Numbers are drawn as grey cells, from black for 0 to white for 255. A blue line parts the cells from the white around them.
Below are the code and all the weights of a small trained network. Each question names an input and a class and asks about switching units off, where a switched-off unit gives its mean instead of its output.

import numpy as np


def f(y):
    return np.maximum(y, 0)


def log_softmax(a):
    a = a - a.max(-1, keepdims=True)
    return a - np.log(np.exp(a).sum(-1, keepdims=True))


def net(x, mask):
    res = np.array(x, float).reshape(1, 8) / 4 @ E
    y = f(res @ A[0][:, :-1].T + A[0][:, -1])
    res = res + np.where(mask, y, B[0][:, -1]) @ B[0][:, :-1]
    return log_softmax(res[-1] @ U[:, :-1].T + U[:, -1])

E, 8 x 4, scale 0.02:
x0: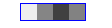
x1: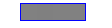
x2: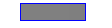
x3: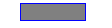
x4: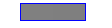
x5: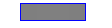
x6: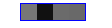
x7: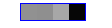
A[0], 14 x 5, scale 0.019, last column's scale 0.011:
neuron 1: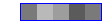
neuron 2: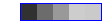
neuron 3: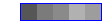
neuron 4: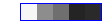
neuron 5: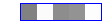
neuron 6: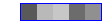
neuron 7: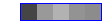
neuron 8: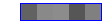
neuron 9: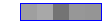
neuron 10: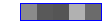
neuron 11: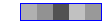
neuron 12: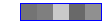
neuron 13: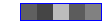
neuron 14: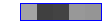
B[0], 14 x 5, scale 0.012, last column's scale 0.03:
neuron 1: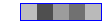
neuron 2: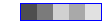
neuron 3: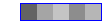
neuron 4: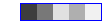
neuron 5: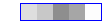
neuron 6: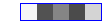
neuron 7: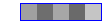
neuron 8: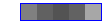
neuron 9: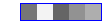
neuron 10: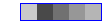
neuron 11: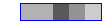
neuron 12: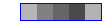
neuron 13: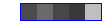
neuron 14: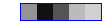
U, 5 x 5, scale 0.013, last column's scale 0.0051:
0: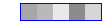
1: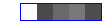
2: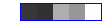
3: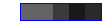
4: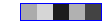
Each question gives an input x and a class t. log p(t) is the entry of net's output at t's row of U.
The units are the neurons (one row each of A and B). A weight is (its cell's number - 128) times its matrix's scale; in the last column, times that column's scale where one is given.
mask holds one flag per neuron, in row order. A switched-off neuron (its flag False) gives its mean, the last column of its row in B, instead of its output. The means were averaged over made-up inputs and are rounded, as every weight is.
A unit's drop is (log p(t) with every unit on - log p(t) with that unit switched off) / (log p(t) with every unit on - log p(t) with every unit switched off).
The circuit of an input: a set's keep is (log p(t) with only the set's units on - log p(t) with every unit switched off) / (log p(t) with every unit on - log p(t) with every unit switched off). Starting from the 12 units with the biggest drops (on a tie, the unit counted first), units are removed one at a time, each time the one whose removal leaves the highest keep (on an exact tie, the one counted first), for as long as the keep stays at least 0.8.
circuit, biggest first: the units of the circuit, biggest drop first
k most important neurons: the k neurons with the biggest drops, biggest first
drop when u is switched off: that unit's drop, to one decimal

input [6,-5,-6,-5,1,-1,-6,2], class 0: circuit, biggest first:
(neuron 4)
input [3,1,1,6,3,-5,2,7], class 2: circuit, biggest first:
(neuron 4; neuron 5)
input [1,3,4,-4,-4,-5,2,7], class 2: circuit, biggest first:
(neuron 4; neuron 5)
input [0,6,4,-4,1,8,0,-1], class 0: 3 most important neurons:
(neuron 6; neuron 14; neuron 13)
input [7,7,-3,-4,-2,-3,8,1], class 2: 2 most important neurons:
(neuron 4; neuron 5)
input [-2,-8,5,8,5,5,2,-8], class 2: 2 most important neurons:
(neuron 5; neuron 2)
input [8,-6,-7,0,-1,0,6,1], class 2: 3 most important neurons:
(neuron 4; neuron 5; neuron 6)
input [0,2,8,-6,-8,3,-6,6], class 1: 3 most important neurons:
(neuron 6; neuron 2; neuron 1)
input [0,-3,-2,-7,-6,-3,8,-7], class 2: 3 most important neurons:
(neuron 2; neuron 5; neuron 6)
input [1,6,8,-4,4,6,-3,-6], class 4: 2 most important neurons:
(neuron 4; neuron 11)
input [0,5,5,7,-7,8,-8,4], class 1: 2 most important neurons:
(neuron 6; neuron 2)
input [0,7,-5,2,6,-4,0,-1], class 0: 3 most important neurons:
(neuron 6; neuron 14; neuron 13)
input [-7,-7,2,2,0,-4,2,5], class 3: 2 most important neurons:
(neuron 13; neuron 5)
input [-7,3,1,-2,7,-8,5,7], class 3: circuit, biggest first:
(neuron 13)
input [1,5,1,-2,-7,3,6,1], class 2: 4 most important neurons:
(neuron 5; neuron 6; neuron 11; neuron 12)
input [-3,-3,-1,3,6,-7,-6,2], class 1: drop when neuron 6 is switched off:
0.2
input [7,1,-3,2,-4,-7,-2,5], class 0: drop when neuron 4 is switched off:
0.1
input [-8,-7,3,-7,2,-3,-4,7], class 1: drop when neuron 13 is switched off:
0.0
